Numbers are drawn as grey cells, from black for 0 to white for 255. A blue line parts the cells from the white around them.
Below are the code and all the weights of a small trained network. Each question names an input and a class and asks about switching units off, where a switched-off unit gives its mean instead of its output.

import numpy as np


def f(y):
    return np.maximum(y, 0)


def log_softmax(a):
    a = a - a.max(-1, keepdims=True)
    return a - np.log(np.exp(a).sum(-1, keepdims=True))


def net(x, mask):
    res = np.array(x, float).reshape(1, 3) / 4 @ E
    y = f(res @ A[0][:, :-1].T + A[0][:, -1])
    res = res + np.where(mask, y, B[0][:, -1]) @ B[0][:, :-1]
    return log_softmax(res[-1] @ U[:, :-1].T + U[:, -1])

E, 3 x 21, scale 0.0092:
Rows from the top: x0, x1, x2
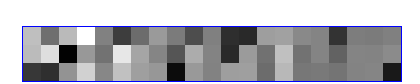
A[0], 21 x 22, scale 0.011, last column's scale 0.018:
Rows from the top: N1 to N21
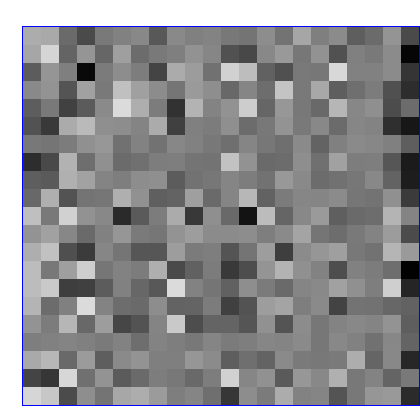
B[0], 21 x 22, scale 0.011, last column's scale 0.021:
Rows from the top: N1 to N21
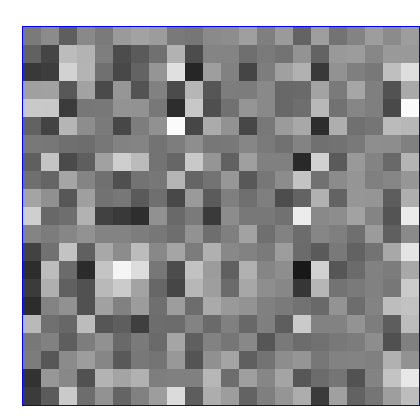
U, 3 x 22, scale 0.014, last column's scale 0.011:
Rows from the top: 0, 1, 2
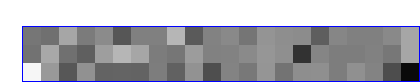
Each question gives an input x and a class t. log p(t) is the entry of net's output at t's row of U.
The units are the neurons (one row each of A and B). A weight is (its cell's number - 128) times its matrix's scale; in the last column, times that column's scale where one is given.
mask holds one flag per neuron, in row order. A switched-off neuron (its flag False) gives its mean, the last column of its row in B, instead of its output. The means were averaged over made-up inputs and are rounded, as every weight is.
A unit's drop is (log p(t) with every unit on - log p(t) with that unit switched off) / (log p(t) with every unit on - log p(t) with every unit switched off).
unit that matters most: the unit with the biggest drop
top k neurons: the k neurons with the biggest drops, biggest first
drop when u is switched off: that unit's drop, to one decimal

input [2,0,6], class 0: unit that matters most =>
N6
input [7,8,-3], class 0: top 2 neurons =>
[N21 N2]
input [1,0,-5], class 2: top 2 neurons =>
[N3 N11]
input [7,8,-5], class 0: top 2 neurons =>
[N21 N2]
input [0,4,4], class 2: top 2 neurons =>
[N20 N13]
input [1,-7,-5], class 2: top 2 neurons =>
[N11 N17]
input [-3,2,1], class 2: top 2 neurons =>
[N20 N15]
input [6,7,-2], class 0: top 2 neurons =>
[N21 N2]
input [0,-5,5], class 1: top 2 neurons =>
[N8 N3]
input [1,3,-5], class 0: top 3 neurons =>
[N5 N8 N14]
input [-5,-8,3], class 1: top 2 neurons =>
[N8 N20]
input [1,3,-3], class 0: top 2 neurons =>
[N5 N8]
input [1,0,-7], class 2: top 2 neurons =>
[N11 N3]
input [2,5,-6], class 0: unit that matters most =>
N21
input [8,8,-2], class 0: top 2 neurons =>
[N21 N2]
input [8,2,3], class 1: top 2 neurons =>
[N14 N3]
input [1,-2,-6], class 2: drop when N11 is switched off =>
0.3
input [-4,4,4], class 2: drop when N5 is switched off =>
0.0
